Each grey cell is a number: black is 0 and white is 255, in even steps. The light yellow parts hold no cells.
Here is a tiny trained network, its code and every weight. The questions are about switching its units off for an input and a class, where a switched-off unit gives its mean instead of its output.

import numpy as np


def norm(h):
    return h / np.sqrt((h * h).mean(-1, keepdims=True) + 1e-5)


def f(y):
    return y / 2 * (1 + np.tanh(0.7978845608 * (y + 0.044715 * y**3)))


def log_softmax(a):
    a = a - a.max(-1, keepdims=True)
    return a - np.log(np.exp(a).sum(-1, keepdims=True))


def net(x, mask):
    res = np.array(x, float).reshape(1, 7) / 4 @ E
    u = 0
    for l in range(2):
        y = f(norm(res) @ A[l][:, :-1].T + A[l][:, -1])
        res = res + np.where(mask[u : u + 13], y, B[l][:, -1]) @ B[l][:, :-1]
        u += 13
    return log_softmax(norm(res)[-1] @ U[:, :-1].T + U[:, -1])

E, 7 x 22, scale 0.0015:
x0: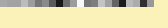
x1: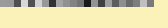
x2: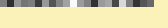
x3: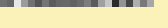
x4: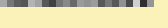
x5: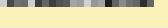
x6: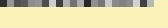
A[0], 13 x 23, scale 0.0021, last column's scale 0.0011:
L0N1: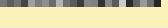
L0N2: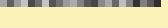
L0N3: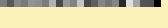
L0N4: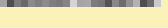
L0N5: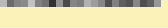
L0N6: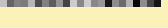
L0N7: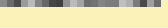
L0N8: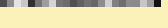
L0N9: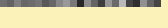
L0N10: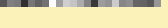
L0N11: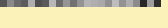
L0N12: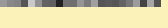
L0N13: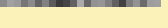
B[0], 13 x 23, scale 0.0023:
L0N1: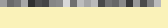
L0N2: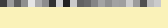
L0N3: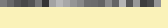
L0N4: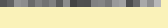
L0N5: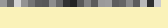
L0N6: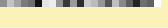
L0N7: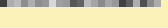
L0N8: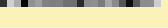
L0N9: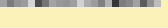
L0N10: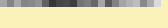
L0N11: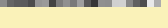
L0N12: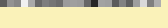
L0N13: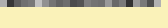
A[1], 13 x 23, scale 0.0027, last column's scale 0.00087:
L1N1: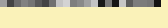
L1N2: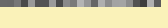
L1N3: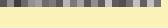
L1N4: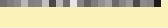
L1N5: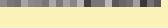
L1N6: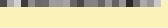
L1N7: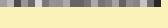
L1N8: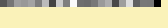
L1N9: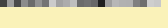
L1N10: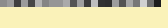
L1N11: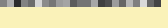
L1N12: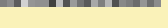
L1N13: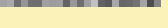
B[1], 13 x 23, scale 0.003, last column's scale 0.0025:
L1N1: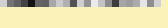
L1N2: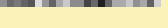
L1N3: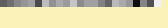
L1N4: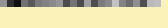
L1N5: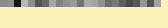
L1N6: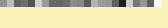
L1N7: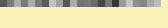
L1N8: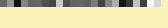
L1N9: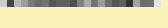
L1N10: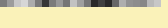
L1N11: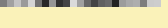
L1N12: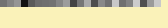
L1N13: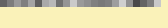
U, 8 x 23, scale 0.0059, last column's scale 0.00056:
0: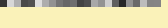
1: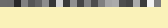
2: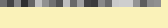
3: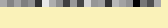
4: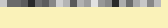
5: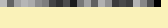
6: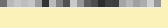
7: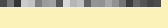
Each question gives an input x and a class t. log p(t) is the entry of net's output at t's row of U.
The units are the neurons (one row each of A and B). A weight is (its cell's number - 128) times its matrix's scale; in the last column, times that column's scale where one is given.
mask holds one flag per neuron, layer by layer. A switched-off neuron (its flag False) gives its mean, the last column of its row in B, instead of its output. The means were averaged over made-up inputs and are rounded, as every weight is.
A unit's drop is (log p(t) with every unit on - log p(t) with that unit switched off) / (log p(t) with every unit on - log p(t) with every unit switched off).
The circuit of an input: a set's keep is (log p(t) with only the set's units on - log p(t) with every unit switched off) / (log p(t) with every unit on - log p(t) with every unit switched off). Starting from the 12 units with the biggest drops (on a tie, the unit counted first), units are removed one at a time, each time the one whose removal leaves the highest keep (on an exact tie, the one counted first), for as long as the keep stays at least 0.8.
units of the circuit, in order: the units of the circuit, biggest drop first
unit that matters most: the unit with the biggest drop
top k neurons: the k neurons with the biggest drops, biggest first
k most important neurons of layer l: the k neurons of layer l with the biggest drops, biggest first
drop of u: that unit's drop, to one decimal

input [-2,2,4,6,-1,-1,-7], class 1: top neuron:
L0N2
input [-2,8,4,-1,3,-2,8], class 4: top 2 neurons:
L1N1; L1N9
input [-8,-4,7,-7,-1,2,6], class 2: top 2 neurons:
L0N10; L1N2
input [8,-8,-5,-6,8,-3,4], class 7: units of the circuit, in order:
L1N5; L0N12; L1N3
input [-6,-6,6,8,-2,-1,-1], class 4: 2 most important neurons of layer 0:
L0N1; L0N9
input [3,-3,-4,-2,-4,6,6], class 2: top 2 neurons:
L0N11; L1N2
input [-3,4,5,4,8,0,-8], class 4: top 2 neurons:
L1N1; L0N1
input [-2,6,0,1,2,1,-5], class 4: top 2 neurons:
L1N1; L0N1
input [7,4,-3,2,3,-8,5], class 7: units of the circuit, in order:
L1N3; L1N5
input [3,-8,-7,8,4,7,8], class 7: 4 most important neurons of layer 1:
L1N3; L1N5; L1N9; L1N12
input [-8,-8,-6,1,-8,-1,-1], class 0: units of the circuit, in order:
L1N6; L0N8
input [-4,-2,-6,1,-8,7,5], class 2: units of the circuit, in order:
L0N11; L1N2
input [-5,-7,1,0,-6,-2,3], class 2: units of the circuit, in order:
L1N2; L0N6
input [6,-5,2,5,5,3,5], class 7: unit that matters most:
L1N5
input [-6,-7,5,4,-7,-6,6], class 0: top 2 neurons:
L0N8; L1N6
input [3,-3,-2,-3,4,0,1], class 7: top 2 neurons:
L0N12; L1N5
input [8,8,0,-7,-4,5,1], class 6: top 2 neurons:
L1N10; L0N9
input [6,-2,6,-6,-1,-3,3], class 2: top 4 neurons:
L0N10; L1N2; L0N11; L0N9
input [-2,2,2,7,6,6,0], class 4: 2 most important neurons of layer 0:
L0N1; L0N10
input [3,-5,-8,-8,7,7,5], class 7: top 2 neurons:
L0N12; L1N12
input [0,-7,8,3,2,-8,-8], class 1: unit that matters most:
L1N8
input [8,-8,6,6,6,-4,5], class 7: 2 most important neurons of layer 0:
L0N12; L0N7
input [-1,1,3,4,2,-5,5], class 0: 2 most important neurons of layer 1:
L1N6; L1N13
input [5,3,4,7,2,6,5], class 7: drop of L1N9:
0.2
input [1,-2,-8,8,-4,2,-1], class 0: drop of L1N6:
0.1
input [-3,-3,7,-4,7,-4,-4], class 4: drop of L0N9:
0.0
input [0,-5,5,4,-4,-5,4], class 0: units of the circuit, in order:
L1N6
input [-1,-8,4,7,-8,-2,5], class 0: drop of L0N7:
-0.1
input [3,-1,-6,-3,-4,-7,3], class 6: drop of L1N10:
0.1
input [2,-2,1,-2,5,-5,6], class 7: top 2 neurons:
L1N5; L1N3
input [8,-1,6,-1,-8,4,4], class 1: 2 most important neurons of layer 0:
L0N2; L0N1
